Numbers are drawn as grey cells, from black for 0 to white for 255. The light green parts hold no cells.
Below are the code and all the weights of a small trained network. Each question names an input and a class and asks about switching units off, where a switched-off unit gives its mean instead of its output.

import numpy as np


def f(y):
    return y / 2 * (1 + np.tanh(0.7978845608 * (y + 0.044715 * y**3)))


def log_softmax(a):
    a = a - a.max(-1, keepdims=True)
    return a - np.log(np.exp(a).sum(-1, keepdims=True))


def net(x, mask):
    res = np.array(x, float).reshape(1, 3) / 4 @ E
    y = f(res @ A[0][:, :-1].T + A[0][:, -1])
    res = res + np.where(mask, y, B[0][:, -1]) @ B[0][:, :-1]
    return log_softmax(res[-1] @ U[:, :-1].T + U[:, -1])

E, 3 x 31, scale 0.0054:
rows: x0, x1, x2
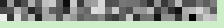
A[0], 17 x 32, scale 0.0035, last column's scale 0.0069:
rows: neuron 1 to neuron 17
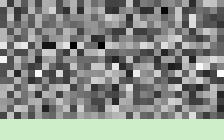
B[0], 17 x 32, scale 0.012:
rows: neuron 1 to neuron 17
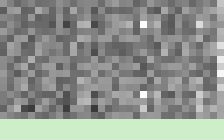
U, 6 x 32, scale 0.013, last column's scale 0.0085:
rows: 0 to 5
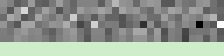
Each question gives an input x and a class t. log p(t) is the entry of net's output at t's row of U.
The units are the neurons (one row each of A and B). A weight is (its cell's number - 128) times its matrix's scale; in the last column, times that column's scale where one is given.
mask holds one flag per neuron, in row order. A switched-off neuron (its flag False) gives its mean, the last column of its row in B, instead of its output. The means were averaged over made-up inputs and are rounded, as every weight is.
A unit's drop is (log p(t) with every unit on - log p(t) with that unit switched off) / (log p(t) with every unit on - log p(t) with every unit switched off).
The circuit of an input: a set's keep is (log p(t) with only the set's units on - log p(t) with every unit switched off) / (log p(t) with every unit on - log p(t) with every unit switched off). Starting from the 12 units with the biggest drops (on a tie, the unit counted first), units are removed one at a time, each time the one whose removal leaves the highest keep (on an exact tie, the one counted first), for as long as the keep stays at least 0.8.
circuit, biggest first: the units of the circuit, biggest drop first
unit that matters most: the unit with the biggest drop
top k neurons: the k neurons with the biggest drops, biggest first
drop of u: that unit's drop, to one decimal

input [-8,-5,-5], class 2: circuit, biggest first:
(neuron 7)
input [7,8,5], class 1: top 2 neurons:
(neuron 10; neuron 12)
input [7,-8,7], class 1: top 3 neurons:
(neuron 13; neuron 6; neuron 15)
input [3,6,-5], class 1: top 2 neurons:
(neuron 10; neuron 12)
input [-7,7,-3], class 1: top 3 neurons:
(neuron 10; neuron 12; neuron 2)
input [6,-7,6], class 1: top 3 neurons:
(neuron 13; neuron 6; neuron 15)
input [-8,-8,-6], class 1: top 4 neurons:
(neuron 13; neuron 6; neuron 15; neuron 2)
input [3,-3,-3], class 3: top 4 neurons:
(neuron 14; neuron 11; neuron 16; neuron 12)
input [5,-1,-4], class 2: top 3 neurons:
(neuron 2; neuron 8; neuron 9)
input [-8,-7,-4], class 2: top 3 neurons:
(neuron 7; neuron 16; neuron 10)
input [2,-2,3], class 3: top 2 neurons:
(neuron 4; neuron 16)
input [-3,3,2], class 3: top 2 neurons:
(neuron 15; neuron 6)
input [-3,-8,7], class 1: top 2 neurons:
(neuron 13; neuron 6)
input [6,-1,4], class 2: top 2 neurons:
(neuron 2; neuron 8)
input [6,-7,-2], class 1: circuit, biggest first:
(neuron 13)
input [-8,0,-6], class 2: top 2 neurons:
(neuron 7; neuron 16)
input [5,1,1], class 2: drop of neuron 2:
0.1
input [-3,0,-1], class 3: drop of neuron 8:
0.1
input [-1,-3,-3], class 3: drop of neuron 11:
0.2
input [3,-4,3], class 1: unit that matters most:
neuron 11
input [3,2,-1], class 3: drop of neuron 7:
0.2
